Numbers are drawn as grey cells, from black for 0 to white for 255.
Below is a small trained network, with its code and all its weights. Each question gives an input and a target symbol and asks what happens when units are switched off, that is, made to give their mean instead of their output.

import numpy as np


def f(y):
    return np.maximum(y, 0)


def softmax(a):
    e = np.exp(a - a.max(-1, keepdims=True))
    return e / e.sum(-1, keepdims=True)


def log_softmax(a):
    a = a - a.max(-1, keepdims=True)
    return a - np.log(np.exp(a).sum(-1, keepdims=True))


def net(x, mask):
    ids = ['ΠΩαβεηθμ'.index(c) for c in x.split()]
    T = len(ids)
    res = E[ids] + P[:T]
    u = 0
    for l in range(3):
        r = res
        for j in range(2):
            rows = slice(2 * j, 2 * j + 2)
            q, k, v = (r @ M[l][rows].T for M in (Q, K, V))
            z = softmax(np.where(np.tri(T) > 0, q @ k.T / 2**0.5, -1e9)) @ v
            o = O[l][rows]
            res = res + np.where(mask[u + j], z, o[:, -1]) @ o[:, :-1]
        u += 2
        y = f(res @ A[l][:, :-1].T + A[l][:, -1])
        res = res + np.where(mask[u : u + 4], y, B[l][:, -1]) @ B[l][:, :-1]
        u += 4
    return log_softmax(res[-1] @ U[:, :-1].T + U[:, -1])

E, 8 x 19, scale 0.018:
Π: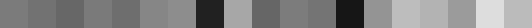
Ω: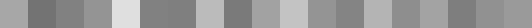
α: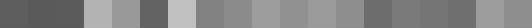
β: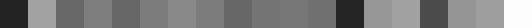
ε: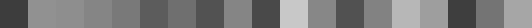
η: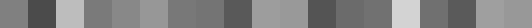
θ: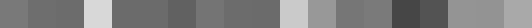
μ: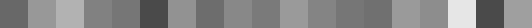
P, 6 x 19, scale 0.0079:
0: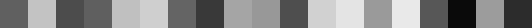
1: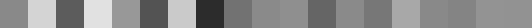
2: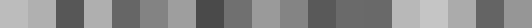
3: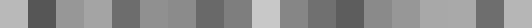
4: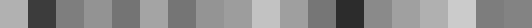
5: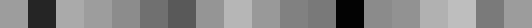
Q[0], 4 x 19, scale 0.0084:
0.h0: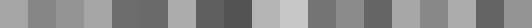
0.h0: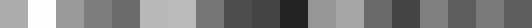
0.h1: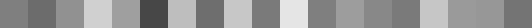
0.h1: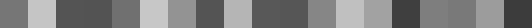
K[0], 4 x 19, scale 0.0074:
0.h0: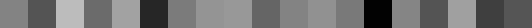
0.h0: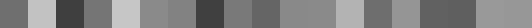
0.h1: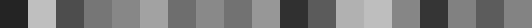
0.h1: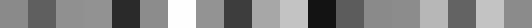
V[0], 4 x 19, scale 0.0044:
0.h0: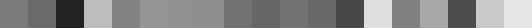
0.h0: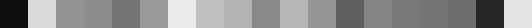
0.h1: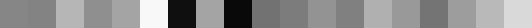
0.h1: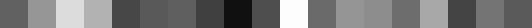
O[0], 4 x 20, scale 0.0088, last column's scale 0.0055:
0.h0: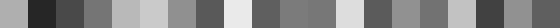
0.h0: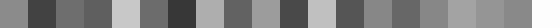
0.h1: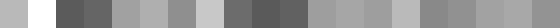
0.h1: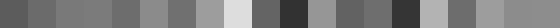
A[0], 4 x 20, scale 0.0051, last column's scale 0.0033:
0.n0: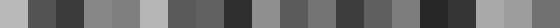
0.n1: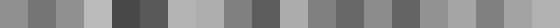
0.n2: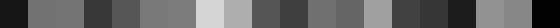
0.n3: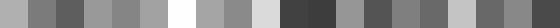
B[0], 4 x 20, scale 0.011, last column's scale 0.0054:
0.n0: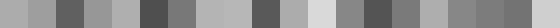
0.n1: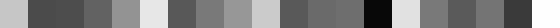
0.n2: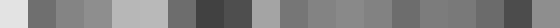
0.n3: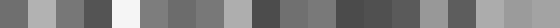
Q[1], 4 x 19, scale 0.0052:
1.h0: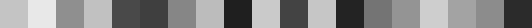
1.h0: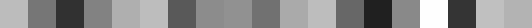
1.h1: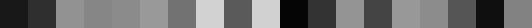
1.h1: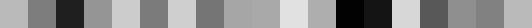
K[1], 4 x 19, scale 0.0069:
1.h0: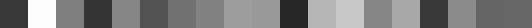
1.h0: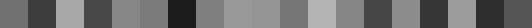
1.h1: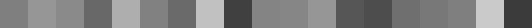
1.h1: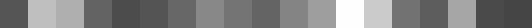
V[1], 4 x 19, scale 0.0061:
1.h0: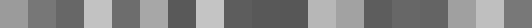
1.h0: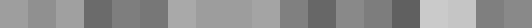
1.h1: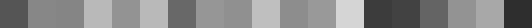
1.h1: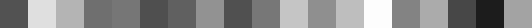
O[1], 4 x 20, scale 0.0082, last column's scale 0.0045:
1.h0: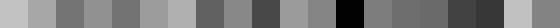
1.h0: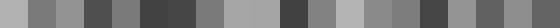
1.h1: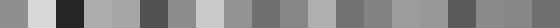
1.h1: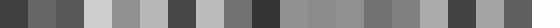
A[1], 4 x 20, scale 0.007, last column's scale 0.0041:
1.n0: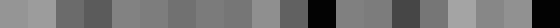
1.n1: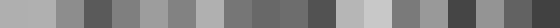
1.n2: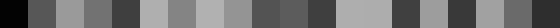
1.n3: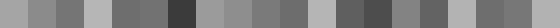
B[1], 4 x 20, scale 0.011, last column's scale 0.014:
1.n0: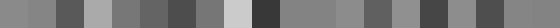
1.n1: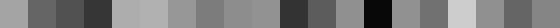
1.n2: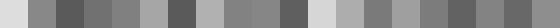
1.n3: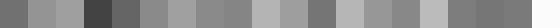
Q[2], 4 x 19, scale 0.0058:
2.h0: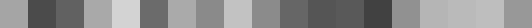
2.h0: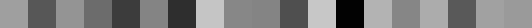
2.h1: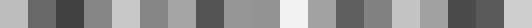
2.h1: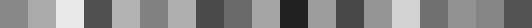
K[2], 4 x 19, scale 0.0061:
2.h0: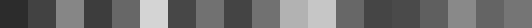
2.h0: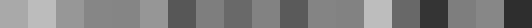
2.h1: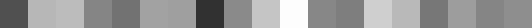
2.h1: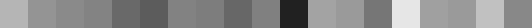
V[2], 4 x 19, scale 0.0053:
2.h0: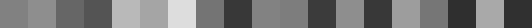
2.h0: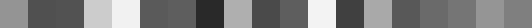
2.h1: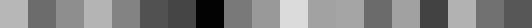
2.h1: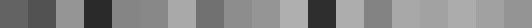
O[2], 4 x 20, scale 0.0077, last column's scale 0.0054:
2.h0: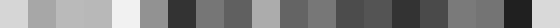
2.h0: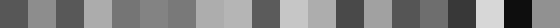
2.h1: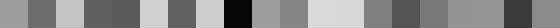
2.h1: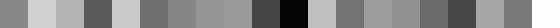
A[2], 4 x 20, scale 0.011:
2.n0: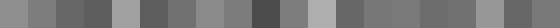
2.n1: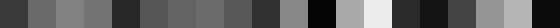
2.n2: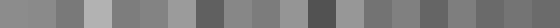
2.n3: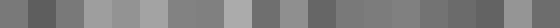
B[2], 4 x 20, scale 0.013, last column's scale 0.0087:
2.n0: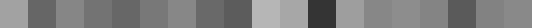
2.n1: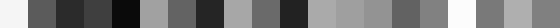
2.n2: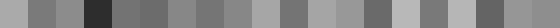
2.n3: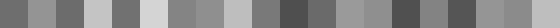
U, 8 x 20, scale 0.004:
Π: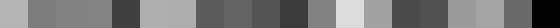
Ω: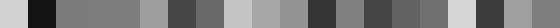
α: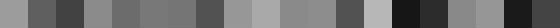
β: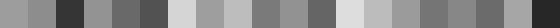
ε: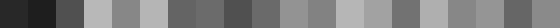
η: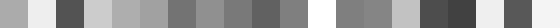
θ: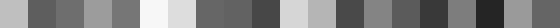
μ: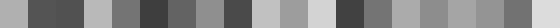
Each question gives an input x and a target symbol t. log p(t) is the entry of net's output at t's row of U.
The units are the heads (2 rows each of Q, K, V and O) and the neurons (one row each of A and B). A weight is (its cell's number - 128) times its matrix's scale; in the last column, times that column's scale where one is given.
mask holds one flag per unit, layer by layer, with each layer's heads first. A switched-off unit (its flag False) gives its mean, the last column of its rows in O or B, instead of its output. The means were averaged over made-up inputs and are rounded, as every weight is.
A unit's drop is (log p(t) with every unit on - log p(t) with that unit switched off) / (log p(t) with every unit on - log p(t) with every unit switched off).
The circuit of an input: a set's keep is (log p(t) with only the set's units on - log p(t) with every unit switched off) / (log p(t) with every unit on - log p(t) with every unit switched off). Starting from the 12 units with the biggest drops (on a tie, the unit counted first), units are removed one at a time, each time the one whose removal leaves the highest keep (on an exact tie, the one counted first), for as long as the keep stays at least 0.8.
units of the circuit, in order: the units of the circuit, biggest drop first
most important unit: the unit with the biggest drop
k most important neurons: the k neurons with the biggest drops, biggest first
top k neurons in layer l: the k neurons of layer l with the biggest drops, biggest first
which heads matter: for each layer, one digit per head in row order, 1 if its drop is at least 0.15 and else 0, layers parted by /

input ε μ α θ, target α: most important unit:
0.h1
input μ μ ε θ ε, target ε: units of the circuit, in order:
[1.h1, 0.n1, 0.h0]
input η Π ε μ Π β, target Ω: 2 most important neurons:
[1.n3, 1.n1]
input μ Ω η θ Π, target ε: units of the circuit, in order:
[0.n1, 1.h1, 0.h0]
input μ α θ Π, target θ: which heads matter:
10 / 10 / 00
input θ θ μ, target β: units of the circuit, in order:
[0.h1, 1.h1, 2.h0]
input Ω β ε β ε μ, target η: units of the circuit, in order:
[0.n1, 0.h1, 1.h1]
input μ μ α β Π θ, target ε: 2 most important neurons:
[0.n1, 2.n3]
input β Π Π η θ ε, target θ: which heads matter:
10 / 11 / 00
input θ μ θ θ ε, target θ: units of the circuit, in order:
[1.h0, 0.h0, 0.n1]
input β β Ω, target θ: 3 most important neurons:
[1.n3, 2.n0, 0.n0]
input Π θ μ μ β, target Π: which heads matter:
10 / 11 / 11
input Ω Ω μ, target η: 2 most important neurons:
[1.n3, 0.n1]
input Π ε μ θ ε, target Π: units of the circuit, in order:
[2.h1, 1.h1, 0.h0, 2.n0]
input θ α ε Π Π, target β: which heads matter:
11 / 01 / 10
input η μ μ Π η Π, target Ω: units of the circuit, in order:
[2.h0]
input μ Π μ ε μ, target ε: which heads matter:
10 / 11 / 00
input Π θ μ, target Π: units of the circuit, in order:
[2.h1, 1.h1, 2.h0]
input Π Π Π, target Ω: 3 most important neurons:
[2.n0, 1.n0, 0.n3]
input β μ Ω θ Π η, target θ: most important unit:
0.h0
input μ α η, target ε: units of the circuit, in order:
[0.n1, 1.h1, 0.h0]
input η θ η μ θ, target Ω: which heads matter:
01 / 10 / 11
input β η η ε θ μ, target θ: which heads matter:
01 / 11 / 00
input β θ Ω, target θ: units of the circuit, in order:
[1.h0, 0.h0, 0.n0]
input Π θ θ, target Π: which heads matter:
10 / 01 / 01
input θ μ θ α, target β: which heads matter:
01 / 01 / 11
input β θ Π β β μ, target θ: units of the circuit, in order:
[1.h0, 0.n0, 0.h1]
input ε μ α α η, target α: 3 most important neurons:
[1.n3, 2.n0, 0.n1]
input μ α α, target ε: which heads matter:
10 / 01 / 01
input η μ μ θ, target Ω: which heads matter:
01 / 10 / 10
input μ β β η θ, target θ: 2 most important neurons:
[0.n1, 2.n0]
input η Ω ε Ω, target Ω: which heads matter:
11 / 10 / 00
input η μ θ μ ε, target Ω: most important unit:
2.h0
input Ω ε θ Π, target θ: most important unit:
1.h0
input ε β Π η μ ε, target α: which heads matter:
01 / 00 / 10
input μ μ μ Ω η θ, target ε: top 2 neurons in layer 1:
[1.n3, 1.n2]
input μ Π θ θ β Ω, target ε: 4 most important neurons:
[0.n1, 2.n3, 0.n0, 1.n3]
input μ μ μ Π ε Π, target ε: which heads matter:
10 / 01 / 00
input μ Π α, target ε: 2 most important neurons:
[0.n1, 1.n3]
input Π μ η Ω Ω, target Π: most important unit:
2.h1
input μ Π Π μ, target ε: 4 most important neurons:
[0.n1, 1.n3, 0.n0, 1.n2]
